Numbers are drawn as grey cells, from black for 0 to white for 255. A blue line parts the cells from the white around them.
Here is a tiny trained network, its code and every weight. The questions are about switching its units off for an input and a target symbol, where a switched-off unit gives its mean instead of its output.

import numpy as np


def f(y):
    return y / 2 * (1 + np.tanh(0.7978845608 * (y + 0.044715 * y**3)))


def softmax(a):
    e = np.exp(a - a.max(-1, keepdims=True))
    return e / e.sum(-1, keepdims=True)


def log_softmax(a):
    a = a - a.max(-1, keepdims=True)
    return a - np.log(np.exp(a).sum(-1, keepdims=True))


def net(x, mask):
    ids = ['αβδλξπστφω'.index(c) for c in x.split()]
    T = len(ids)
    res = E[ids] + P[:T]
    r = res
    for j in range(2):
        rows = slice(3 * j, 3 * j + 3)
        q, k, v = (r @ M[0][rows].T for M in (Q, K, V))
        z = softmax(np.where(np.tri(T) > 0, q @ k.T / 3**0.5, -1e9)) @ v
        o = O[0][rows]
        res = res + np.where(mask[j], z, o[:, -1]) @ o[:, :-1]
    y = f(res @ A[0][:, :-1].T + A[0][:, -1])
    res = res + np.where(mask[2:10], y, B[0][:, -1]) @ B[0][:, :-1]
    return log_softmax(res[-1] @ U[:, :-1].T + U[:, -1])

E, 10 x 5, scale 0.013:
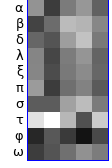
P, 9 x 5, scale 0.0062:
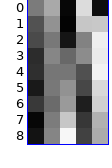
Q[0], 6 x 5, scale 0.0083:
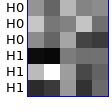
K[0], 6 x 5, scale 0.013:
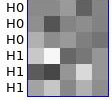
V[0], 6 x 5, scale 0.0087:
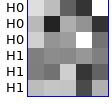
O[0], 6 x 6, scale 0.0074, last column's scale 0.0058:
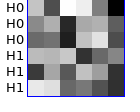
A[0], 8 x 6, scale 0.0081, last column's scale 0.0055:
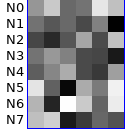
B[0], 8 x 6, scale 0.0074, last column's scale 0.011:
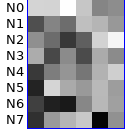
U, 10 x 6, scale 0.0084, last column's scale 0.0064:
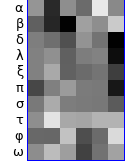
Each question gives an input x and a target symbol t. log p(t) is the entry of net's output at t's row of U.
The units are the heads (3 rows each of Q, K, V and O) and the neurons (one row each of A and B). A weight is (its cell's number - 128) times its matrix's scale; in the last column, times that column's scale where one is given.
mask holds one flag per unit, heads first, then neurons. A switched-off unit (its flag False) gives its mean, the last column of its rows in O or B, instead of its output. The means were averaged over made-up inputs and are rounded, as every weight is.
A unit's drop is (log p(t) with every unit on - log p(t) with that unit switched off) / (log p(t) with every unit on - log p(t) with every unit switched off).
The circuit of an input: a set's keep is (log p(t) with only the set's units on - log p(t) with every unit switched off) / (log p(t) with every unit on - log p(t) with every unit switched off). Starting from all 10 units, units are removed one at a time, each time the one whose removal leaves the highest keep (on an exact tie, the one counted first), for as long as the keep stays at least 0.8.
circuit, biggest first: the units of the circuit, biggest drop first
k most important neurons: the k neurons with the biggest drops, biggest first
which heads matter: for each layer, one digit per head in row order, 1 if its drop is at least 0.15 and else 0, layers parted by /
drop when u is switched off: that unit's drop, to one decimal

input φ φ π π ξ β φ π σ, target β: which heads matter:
01
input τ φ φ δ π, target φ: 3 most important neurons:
[N2, N7, N1]
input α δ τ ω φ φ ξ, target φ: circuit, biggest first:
[H0]
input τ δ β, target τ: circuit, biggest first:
[H1, N0]
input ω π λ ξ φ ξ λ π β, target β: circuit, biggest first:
[N6, H1]
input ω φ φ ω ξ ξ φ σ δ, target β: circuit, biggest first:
[N6, H1]
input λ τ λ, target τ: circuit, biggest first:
[H1, N5]
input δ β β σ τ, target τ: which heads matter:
00
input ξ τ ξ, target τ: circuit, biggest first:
[H1, N5]
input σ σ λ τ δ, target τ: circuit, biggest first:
[H1, N0]
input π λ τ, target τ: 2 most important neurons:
[N0, N2]
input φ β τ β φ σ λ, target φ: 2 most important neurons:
[N2, N7]
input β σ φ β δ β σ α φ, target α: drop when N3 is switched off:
0.5
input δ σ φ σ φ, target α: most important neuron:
[N3]
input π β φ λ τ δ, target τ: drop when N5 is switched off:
0.0
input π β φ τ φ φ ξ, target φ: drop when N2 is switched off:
0.3
